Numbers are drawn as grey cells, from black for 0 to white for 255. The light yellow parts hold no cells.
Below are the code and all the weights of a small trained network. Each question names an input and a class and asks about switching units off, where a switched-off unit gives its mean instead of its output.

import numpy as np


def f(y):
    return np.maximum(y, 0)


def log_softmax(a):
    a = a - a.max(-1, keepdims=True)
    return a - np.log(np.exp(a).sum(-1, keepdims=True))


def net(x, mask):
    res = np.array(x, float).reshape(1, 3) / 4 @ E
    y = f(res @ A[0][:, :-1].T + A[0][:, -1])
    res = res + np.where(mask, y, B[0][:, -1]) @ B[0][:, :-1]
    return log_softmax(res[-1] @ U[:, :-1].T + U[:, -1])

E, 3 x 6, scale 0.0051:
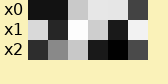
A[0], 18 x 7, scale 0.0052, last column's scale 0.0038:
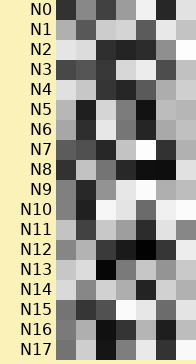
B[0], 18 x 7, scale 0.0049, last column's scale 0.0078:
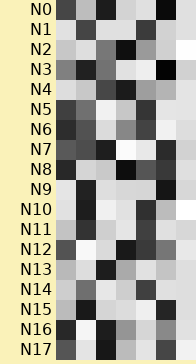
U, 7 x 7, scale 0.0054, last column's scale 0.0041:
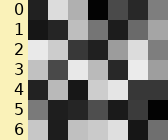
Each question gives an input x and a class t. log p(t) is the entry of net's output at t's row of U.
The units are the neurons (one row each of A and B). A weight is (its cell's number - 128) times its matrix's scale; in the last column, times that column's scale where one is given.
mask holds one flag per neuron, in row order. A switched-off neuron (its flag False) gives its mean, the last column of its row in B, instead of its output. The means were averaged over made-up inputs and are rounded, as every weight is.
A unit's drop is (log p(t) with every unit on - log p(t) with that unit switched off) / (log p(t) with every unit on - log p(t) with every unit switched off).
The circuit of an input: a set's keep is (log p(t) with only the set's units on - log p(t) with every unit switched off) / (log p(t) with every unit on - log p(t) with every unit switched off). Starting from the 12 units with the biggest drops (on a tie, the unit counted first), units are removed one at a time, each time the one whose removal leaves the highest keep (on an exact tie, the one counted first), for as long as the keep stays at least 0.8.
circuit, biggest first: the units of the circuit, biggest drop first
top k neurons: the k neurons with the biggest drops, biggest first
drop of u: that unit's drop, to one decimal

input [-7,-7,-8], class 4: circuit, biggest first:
(N17)
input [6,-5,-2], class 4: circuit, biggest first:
(N0; N10)
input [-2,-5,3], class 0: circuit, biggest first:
(N8; N12)
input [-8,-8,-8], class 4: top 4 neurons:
(N17; N16; N0; N7)
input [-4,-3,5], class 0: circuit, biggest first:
(N8; N12)
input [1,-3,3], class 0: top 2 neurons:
(N8; N13)
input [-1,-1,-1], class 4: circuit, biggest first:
(N10; N1)
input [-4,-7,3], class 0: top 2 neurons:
(N8; N12)
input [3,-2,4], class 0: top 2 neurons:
(N8; N13)
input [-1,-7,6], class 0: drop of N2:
0.0
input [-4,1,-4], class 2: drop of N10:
0.1
